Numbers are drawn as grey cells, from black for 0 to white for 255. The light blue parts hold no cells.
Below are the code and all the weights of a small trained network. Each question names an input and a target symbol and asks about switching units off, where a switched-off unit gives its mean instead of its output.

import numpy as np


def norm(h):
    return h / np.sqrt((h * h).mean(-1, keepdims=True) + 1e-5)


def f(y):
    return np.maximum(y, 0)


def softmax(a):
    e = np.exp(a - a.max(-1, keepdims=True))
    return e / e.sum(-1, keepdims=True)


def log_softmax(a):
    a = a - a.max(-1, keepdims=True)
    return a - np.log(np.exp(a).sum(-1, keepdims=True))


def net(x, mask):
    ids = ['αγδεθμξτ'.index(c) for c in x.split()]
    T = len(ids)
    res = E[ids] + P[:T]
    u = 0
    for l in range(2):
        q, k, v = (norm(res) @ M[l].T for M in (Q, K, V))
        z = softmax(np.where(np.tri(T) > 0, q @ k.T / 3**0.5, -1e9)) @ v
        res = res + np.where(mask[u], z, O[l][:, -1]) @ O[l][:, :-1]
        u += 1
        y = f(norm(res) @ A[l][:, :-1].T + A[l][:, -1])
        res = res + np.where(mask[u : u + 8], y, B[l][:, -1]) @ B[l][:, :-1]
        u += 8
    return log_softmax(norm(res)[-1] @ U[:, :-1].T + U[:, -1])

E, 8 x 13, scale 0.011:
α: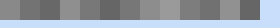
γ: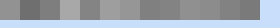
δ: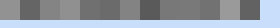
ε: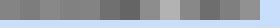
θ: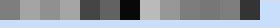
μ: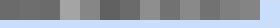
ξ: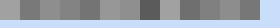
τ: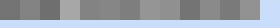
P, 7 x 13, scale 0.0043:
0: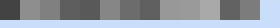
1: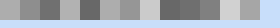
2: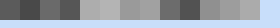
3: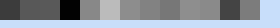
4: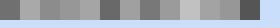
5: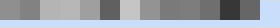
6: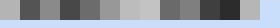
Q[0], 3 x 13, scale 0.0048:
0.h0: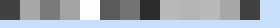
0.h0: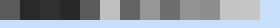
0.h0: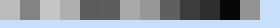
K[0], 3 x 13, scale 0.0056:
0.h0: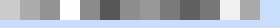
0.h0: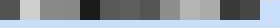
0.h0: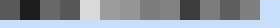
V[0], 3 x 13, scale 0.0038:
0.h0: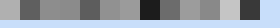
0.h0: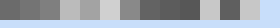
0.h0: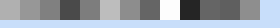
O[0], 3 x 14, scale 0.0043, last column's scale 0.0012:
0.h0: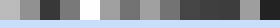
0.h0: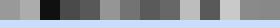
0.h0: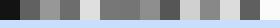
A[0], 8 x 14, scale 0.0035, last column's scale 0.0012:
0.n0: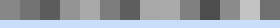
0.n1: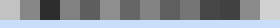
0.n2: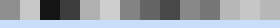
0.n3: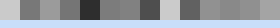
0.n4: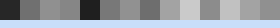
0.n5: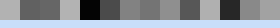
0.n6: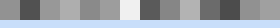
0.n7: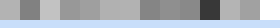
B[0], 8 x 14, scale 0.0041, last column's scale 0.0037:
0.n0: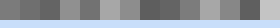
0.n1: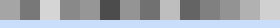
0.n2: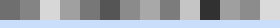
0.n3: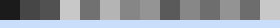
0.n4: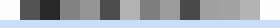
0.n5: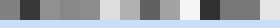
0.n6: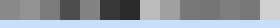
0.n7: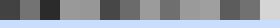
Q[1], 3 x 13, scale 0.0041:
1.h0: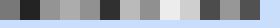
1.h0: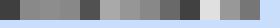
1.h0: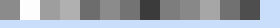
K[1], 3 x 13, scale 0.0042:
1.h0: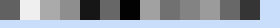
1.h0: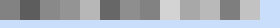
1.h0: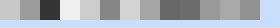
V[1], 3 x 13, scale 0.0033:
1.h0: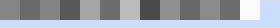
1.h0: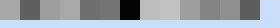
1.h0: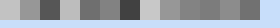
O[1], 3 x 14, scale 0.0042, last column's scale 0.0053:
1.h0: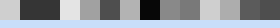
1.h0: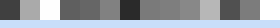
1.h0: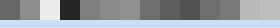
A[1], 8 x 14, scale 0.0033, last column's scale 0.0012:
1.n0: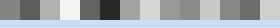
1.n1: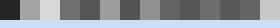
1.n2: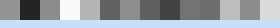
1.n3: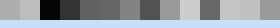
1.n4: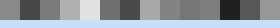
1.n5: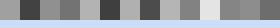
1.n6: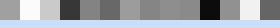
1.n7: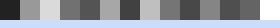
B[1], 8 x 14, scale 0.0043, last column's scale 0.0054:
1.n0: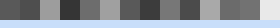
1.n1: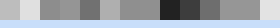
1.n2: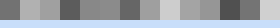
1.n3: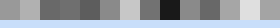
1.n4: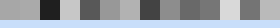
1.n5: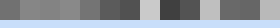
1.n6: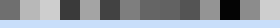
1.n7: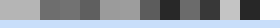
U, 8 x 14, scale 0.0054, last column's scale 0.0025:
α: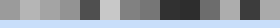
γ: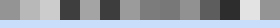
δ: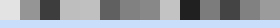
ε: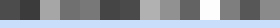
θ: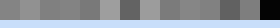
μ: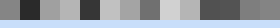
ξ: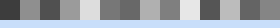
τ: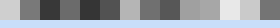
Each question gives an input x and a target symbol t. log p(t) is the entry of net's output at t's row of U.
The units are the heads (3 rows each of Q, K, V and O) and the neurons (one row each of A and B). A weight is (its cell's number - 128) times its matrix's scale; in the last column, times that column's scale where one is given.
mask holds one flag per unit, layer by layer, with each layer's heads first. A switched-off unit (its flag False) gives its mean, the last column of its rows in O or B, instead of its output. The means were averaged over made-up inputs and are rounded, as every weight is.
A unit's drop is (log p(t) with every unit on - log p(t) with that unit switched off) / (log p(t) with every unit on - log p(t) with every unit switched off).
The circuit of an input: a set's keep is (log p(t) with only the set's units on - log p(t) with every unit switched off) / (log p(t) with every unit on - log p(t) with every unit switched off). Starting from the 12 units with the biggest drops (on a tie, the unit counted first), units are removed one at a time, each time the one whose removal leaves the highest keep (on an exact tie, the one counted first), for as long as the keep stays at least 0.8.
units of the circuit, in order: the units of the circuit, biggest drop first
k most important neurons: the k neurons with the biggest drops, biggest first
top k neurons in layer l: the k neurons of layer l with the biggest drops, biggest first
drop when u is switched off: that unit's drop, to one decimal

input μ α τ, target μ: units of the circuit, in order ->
0.h0, 0.n5
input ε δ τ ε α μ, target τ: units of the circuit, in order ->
0.h0, 0.n4
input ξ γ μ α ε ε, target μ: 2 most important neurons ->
0.n5, 0.n3
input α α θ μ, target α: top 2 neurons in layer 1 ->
1.n7, 1.n1
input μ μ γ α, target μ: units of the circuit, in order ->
0.h0, 0.n5
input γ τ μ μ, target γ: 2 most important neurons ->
0.n2, 0.n1
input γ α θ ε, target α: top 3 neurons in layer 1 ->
1.n7, 1.n1, 1.n2
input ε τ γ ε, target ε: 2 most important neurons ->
0.n4, 1.n5
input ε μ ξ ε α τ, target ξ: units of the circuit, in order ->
0.h0
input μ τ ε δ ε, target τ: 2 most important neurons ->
1.n3, 0.n4
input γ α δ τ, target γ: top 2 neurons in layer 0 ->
0.n2, 0.n1
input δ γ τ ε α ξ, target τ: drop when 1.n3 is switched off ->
0.1
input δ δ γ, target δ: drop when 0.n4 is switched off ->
0.0
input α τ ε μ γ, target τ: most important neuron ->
1.n3
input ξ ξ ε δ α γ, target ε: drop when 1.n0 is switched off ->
0.1
